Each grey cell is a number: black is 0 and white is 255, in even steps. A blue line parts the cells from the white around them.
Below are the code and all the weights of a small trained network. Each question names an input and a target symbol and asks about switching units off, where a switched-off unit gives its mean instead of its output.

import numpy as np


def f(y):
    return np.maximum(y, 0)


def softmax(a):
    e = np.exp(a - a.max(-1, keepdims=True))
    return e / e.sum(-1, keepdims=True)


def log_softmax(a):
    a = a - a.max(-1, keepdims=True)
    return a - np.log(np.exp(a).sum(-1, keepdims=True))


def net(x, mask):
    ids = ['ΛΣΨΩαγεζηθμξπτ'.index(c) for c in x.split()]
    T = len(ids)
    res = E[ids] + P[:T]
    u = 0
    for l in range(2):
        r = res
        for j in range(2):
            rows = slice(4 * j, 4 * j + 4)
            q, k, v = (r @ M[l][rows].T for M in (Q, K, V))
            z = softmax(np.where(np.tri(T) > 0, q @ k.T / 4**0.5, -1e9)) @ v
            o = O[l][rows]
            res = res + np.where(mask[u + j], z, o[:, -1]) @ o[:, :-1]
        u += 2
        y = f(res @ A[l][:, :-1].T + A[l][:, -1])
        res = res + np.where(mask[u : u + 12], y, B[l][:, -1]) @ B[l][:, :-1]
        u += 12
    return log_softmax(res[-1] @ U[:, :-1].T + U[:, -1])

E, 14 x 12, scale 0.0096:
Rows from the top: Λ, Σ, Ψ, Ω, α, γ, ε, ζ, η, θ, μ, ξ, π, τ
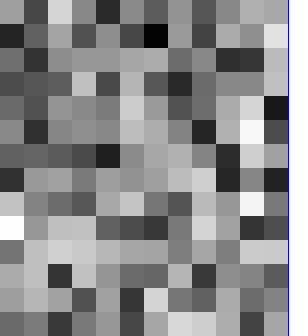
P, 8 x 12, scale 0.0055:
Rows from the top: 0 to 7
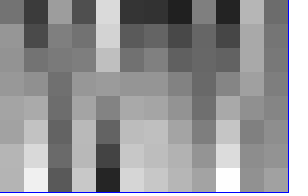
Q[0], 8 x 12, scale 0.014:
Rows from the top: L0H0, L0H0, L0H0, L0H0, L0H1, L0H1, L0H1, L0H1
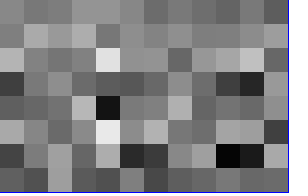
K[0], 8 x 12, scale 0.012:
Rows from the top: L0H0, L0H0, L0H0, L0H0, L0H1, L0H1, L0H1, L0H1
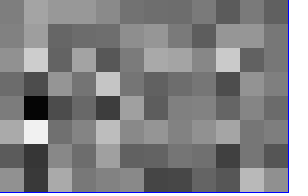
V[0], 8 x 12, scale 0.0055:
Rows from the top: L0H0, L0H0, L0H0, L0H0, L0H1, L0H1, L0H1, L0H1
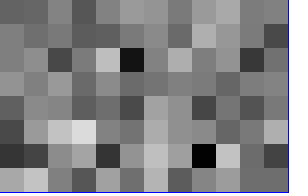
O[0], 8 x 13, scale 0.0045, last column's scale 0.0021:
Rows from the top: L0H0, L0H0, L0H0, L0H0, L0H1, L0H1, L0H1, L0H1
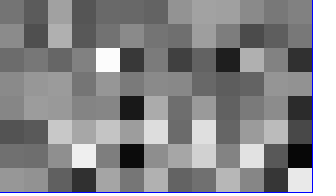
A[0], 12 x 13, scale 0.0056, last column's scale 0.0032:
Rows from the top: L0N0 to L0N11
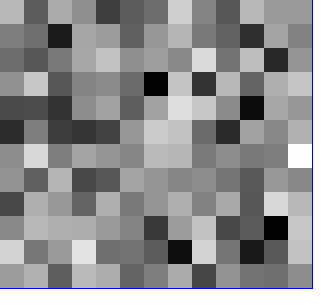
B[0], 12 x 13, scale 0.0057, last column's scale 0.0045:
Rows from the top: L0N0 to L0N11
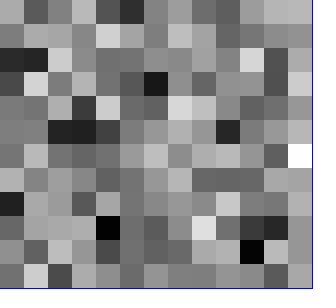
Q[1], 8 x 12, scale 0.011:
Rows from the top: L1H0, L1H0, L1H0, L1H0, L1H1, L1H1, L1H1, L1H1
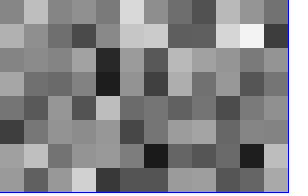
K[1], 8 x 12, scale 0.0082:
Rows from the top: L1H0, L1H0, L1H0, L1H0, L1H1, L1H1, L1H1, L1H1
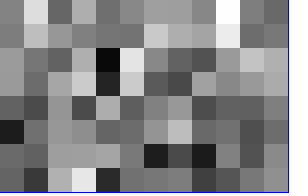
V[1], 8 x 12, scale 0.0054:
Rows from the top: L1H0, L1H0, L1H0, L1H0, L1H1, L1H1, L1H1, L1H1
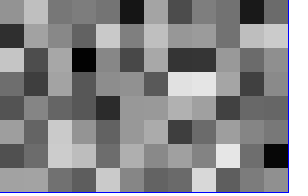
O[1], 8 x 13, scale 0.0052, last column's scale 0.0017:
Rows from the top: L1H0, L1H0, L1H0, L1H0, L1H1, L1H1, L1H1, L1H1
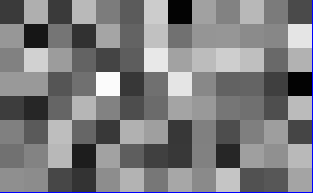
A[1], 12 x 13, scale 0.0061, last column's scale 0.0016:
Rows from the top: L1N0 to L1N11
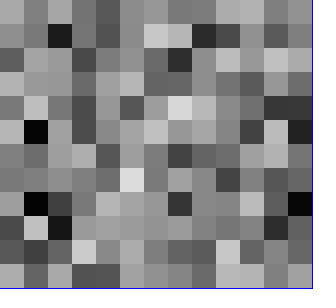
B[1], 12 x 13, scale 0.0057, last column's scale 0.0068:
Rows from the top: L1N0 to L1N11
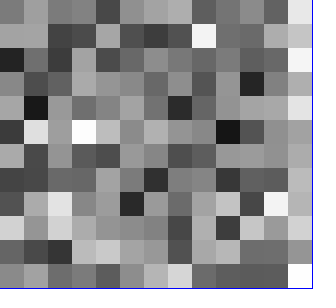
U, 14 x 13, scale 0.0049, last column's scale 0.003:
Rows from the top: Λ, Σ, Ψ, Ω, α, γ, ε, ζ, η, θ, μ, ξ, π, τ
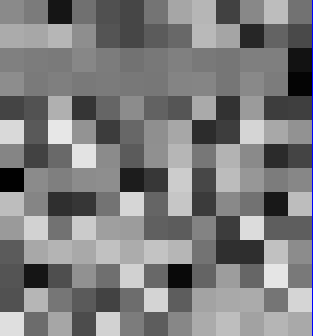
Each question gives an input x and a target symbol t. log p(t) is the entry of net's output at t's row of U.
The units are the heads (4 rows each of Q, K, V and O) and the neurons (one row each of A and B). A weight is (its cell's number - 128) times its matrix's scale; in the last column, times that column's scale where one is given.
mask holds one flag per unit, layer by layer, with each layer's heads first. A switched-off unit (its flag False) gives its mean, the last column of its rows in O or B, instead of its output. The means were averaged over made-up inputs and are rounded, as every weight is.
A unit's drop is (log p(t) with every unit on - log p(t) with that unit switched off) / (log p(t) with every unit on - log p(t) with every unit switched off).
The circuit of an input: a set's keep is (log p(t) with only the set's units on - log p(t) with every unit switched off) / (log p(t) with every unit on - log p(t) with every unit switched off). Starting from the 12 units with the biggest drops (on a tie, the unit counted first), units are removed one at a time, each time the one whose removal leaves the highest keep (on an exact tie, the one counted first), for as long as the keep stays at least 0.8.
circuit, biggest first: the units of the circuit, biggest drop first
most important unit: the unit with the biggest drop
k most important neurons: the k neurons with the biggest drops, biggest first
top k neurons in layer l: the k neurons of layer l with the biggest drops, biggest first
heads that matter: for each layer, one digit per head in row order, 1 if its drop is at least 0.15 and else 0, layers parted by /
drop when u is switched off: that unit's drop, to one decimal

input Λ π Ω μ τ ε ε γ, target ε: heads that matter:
11 / 01
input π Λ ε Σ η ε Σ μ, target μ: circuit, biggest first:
[L1H0; L0H1; L1N5; L0N3]
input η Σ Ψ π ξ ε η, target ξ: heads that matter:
00 / 10
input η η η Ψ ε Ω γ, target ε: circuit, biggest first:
[L0N5; L0H1; L1H1]
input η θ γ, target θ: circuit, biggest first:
[L1H0; L0N10; L1N9; L0N9]
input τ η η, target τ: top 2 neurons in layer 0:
[L0N4; L0N1]
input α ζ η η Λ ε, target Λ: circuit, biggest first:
[L0N5; L1N1]
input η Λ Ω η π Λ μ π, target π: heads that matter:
01 / 10
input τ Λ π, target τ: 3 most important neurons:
[L0N4; L0N1; L1N4]
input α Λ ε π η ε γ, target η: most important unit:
L0H0
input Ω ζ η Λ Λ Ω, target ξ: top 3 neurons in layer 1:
[L1N10; L1N6; L1N11]
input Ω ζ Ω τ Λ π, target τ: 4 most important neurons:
[L0N4; L0N1; L0N8; L1N4]
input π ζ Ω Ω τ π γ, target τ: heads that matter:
10 / 11
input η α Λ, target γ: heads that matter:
00 / 01
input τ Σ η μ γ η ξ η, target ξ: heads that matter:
00 / 10
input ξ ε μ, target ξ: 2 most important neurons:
[L0N11; L0N3]
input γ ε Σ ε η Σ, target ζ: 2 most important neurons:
[L0N3; L0N8]
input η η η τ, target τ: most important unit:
L1N4
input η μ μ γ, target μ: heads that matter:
01 / 10
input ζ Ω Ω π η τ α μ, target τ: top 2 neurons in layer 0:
[L0N4; L0N8]
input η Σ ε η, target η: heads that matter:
01 / 10
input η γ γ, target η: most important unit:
L0H1
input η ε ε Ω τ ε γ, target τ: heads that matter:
00 / 10
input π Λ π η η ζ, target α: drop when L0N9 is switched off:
0.2
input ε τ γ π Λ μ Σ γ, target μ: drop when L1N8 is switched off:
0.1
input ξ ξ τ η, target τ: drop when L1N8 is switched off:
0.1
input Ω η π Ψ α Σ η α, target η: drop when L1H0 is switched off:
0.2
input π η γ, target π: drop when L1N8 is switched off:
0.1
